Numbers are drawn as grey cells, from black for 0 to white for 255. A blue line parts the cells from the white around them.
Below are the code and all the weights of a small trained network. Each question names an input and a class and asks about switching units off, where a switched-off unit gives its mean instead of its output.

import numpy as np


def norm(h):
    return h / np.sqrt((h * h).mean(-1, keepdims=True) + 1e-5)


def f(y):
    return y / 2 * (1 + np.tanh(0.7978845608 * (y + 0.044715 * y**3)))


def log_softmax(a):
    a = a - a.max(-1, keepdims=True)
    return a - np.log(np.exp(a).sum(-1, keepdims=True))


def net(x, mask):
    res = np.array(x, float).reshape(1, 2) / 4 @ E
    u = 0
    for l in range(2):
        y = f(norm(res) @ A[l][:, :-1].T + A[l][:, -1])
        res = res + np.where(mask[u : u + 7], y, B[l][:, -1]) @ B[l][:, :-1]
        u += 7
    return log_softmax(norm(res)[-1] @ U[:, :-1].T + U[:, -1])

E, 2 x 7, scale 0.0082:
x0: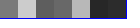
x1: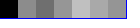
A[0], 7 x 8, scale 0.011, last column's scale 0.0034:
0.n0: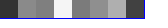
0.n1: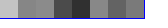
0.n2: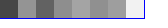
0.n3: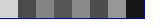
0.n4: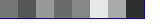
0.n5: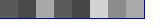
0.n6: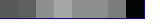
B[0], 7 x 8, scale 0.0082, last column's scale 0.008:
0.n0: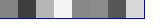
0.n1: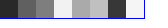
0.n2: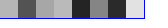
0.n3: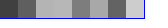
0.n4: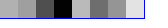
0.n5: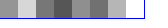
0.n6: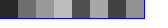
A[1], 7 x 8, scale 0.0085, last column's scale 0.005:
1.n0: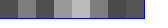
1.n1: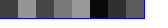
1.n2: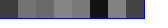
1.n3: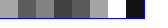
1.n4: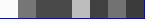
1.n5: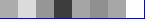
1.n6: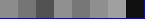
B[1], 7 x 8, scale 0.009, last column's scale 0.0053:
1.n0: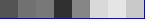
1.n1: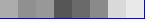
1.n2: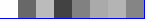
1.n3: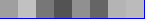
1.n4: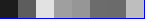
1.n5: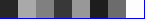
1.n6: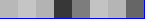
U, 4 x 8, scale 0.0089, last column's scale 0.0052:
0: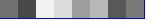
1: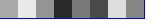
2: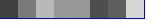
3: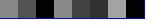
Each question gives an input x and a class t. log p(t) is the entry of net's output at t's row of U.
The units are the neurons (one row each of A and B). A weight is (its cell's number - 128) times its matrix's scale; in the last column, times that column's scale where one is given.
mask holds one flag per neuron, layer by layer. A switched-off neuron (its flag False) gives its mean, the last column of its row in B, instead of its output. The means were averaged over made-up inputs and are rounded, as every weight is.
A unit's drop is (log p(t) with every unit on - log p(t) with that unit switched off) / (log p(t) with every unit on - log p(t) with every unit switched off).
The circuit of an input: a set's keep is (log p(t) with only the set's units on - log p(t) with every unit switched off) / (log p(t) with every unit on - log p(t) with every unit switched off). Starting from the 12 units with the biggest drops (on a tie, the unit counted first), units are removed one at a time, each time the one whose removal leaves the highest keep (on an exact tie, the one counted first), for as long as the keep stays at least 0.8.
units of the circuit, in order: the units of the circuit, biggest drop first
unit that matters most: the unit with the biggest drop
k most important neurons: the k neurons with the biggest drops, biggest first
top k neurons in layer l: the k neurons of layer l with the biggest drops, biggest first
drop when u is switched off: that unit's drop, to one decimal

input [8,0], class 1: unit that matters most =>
1.n1
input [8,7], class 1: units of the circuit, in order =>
(0.n1, 1.n1)
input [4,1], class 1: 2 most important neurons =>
(1.n1, 0.n4)
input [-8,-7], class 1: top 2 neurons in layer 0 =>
(0.n0, 0.n5)
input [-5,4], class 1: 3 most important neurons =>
(0.n1, 0.n5, 0.n4)
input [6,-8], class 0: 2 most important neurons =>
(1.n5, 0.n1)
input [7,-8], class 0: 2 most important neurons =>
(0.n5, 1.n5)
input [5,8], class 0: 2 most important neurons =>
(1.n5, 0.n2)
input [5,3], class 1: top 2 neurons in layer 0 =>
(0.n1, 0.n0)
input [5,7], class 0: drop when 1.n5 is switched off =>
0.3
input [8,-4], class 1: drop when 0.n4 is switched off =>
0.2
